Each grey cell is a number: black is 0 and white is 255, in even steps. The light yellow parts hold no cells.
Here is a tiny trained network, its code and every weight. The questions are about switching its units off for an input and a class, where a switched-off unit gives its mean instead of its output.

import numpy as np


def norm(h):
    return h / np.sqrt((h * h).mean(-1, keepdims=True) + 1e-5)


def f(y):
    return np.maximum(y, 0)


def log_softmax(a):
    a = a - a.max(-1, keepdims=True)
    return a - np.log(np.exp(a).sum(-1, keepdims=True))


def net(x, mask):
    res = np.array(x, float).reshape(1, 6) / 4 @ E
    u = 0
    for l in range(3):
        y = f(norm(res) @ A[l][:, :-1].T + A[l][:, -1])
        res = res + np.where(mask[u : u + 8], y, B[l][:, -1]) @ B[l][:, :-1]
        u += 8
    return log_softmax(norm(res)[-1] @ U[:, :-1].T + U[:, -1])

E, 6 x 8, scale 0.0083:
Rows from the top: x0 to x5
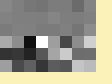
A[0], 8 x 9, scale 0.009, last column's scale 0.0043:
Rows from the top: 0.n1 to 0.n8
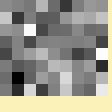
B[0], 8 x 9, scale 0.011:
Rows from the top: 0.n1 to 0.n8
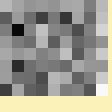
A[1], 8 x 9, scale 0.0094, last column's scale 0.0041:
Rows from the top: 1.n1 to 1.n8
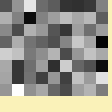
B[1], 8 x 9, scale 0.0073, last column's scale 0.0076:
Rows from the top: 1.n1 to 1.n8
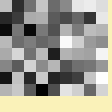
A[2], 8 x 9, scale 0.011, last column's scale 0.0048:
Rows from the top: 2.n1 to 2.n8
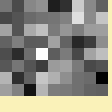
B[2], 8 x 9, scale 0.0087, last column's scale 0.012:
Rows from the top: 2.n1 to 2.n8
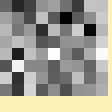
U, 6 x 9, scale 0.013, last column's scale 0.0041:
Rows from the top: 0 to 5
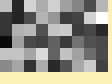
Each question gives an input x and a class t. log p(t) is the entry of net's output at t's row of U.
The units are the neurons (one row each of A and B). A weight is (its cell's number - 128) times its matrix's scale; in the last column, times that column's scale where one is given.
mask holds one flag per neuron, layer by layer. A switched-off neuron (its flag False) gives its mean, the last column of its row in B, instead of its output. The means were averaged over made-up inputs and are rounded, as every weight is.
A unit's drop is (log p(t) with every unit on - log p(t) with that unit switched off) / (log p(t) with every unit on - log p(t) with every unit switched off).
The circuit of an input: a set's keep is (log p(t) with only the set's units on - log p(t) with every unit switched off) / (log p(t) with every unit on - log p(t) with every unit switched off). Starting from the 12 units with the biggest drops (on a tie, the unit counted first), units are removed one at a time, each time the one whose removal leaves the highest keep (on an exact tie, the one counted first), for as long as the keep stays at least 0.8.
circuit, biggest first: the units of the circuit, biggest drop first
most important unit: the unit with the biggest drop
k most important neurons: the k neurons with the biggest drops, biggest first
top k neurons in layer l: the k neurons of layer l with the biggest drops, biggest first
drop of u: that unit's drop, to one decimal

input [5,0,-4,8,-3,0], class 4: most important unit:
0.n1
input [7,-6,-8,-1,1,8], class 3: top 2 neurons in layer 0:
(0.n2; 0.n3)
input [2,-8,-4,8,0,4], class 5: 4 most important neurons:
(0.n3; 1.n8; 1.n5; 0.n1)
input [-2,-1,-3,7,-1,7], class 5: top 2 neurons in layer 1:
(1.n8; 1.n5)
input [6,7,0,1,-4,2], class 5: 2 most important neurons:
(0.n1; 1.n8)
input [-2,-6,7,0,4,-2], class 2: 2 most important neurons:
(0.n3; 1.n1)
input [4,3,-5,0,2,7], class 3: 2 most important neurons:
(0.n2; 0.n3)
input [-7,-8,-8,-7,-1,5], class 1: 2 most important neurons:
(0.n3; 1.n1)
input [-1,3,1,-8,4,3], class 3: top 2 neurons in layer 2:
(2.n5; 2.n2)
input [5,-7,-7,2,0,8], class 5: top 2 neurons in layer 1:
(1.n4; 1.n5)
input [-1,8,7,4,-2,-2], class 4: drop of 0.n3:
0.1
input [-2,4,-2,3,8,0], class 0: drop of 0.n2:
0.1
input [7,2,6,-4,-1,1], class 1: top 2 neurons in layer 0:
(0.n3; 0.n5)
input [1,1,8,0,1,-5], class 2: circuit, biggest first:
(0.n3)
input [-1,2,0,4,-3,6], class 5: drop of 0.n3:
0.2
